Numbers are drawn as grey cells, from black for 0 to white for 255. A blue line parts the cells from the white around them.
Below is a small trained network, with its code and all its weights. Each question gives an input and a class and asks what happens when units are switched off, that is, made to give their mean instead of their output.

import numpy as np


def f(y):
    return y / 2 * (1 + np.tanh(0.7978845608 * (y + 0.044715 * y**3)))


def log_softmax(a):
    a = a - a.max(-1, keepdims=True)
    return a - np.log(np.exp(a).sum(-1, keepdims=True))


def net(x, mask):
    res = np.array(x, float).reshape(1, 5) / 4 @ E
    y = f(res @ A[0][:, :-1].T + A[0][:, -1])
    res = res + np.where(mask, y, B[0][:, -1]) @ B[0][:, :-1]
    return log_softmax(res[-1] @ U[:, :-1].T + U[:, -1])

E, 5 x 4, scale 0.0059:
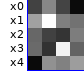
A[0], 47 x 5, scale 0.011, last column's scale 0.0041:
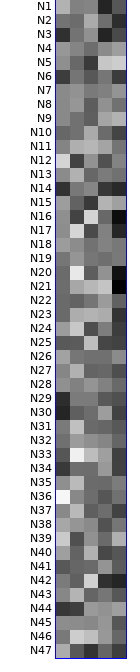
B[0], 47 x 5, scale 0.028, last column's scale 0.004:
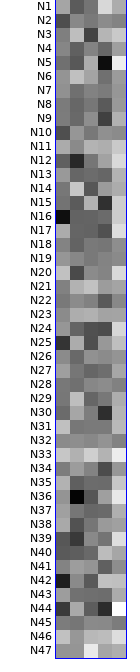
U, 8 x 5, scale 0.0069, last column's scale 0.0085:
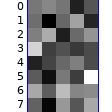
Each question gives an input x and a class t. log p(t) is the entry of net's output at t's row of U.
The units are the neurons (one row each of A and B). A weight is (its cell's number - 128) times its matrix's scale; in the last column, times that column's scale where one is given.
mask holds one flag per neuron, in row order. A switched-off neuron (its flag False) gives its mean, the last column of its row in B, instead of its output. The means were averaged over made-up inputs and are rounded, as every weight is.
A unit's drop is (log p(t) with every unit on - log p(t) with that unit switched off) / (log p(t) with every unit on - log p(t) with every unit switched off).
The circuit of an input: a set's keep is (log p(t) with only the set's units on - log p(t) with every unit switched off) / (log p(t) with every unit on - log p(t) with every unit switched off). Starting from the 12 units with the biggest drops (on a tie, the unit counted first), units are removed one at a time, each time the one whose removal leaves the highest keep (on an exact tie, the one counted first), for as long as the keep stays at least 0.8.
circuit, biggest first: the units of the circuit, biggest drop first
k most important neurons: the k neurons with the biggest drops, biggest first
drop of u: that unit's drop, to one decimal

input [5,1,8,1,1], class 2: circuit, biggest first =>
[N3, N14]
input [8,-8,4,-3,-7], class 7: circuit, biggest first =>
[N47, N12]
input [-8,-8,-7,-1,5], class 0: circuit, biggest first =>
[N44, N36, N12]
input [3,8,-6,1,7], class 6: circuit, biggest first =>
[N33]
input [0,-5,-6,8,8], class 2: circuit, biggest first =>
[N3, N14]
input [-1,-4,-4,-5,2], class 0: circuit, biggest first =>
[N36, N12]
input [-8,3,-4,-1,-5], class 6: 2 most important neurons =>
[N46, N11]
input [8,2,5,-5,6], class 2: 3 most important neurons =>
[N3, N14, N29]
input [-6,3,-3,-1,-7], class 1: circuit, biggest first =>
[N36, N44]
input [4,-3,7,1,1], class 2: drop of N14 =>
0.2
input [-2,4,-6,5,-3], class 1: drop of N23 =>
-0.1
